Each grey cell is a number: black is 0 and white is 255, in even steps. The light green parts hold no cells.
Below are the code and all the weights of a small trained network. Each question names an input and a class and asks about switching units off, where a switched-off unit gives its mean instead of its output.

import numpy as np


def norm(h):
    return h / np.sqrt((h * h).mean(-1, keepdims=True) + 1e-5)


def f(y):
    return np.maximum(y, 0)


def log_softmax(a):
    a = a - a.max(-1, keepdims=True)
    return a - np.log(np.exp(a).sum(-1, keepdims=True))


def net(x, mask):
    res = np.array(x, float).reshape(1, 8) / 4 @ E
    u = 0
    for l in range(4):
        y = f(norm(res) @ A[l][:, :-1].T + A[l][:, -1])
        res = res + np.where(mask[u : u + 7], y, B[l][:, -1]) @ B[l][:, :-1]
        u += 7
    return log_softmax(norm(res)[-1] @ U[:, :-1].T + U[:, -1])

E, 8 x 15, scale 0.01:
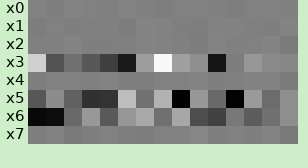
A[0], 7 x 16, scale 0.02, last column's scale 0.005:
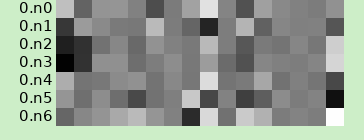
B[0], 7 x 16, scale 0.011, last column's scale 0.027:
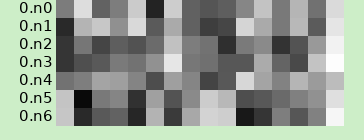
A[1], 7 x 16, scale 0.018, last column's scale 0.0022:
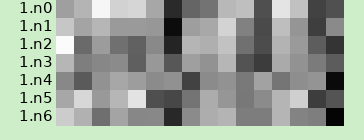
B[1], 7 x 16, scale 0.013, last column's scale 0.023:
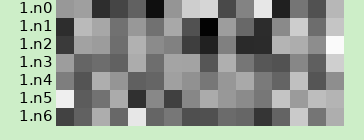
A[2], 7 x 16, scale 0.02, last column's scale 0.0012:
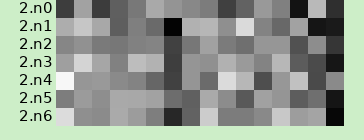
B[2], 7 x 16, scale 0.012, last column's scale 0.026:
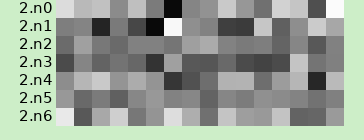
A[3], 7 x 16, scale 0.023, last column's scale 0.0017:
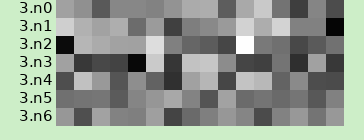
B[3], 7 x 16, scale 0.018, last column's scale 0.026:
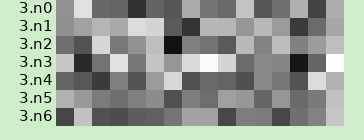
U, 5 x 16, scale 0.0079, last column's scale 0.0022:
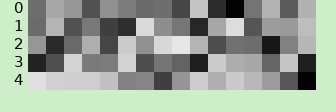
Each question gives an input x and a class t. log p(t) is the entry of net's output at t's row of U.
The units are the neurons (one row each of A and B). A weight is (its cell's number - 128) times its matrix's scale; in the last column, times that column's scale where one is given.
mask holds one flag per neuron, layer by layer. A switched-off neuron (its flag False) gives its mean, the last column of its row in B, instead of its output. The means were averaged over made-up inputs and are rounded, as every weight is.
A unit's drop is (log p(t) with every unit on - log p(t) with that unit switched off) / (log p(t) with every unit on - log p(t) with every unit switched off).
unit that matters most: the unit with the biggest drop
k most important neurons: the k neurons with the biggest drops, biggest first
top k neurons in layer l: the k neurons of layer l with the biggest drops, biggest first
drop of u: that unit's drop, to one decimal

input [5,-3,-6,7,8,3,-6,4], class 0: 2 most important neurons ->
0.n3, 0.n2
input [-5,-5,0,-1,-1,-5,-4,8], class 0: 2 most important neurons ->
0.n6, 0.n3
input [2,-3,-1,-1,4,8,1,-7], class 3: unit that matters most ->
0.n1
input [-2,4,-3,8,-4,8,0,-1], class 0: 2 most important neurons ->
0.n3, 0.n2
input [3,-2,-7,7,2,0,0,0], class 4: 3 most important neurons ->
0.n0, 0.n6, 0.n2
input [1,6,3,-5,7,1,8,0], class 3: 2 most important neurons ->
0.n1, 0.n5
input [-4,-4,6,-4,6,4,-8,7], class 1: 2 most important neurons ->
1.n0, 0.n3
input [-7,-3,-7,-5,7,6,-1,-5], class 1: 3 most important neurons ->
0.n3, 0.n2, 1.n0
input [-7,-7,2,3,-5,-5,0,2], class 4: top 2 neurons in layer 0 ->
0.n2, 0.n3
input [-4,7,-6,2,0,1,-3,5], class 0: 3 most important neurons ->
0.n3, 0.n2, 0.n1
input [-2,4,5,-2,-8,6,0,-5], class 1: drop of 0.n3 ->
0.8
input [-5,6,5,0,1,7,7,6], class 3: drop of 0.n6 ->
1.2
